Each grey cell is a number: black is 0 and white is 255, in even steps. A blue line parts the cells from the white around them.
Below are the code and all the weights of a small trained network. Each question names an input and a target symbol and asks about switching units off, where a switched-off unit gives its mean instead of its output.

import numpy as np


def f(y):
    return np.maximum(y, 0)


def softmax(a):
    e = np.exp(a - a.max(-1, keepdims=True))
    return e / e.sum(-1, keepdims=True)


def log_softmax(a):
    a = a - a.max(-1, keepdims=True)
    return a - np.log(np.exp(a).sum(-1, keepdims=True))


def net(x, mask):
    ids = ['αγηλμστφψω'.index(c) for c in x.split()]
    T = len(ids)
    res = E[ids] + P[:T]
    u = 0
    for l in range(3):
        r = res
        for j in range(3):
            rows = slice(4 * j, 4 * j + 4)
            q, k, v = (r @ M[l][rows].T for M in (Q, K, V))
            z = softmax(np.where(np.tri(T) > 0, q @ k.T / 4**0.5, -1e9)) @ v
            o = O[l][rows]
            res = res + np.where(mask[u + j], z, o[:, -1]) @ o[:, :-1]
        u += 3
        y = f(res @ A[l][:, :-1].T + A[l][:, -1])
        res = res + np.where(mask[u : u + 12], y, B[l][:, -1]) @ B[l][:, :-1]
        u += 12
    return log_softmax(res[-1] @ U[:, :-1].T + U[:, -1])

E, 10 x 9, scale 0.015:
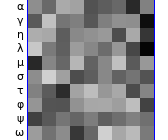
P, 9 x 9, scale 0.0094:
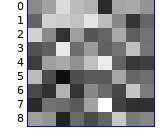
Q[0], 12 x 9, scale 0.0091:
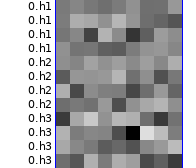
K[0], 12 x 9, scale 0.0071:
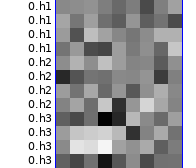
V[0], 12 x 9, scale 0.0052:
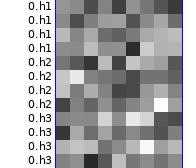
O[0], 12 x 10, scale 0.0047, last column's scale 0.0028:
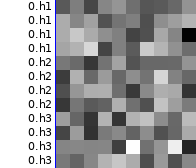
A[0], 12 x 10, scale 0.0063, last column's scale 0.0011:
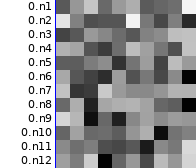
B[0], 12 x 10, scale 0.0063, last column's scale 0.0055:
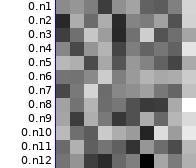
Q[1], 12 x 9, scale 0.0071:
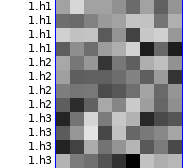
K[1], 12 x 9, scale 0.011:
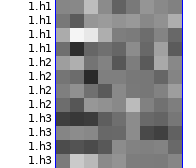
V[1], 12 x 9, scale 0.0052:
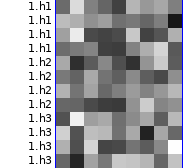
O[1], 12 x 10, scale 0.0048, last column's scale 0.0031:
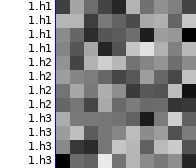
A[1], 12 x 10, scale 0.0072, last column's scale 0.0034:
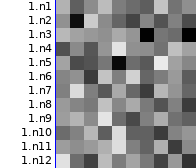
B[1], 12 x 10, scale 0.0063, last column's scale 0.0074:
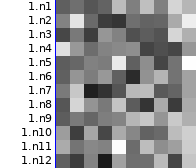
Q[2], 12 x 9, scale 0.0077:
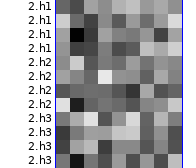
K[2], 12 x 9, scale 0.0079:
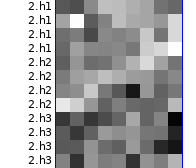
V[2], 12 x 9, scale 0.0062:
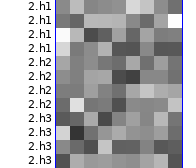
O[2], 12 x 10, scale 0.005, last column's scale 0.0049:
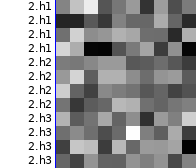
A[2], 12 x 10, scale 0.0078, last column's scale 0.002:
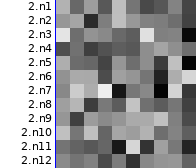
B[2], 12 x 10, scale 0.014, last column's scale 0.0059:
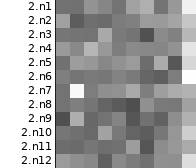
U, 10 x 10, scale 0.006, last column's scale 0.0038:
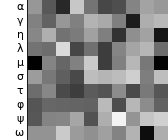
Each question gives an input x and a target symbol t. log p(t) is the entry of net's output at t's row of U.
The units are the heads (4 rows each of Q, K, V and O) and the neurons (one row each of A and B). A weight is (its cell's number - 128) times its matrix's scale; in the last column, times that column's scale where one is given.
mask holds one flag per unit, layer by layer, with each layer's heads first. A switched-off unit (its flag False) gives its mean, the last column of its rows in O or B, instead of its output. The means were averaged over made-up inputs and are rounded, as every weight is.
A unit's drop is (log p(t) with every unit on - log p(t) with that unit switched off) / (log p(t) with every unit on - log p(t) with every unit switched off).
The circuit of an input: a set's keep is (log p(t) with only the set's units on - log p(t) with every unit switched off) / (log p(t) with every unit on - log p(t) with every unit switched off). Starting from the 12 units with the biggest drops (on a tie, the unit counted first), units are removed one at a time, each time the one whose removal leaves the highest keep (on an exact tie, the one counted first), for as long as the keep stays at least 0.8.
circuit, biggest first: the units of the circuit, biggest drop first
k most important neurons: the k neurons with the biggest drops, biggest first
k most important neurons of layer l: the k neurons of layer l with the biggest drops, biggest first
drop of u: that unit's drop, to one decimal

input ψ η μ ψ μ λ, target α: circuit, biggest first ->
[2.n3 1.h1]
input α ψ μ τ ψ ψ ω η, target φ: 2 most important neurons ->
[0.n12 2.n11]
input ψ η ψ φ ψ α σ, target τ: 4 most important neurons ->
[0.n12 1.n7 2.n8 0.n11]
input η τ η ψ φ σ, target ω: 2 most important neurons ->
[0.n9 1.n7]
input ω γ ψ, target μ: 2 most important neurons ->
[1.n5 1.n7]
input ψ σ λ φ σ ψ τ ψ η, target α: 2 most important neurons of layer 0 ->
[0.n9 0.n10]
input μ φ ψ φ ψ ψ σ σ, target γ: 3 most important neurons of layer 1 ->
[1.n2 1.n10 1.n3]
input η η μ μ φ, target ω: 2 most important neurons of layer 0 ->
[0.n2 0.n7]
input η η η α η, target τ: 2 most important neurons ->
[2.n8 0.n2]
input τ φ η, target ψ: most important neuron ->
[0.n2]
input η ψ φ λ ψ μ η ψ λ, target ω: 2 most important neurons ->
[1.n7 0.n9]
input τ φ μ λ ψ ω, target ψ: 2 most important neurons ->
[0.n2 1.n4]
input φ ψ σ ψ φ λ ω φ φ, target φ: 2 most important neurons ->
[2.n11 1.n11]
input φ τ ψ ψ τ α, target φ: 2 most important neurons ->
[2.n11 1.n9]
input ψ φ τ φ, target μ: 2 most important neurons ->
[2.n9 1.n11]
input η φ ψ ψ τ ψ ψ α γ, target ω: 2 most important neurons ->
[0.n9 1.n9]
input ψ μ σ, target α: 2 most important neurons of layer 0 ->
[0.n3 0.n10]
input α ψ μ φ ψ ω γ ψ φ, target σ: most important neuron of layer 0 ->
[0.n3]
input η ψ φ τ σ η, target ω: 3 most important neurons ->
[1.n7 0.n9 1.n9]
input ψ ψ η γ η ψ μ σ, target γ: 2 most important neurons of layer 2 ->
[2.n1 2.n6]
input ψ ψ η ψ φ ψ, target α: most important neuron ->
[2.n3]
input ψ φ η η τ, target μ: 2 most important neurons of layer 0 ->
[0.n8 0.n10]
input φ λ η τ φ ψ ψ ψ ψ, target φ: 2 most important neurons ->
[2.n11 1.n11]
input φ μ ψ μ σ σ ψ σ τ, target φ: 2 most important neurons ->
[2.n11 1.n11]
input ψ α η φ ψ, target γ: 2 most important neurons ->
[0.n2 1.n10]
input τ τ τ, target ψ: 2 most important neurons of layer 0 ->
[0.n2 0.n7]
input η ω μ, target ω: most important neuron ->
[1.n7]
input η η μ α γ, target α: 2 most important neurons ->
[0.n10 1.n3]
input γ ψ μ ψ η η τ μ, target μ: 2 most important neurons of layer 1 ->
[1.n8 1.n6]
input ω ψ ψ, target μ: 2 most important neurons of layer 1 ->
[1.n7 1.n5]
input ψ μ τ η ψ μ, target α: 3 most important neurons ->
[1.n12 0.n10 0.n5]
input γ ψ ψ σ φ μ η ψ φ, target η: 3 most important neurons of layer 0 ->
[0.n9 0.n10 0.n8]
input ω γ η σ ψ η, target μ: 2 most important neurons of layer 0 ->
[0.n12 0.n2]
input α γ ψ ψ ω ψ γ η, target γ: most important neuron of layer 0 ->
[0.n8]
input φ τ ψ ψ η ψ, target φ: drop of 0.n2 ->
0.0
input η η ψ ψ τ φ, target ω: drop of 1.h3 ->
0.2
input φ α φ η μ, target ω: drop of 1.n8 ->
0.2
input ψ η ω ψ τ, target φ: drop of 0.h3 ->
0.4
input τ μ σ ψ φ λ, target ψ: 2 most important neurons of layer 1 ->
[1.n2 1.n4]
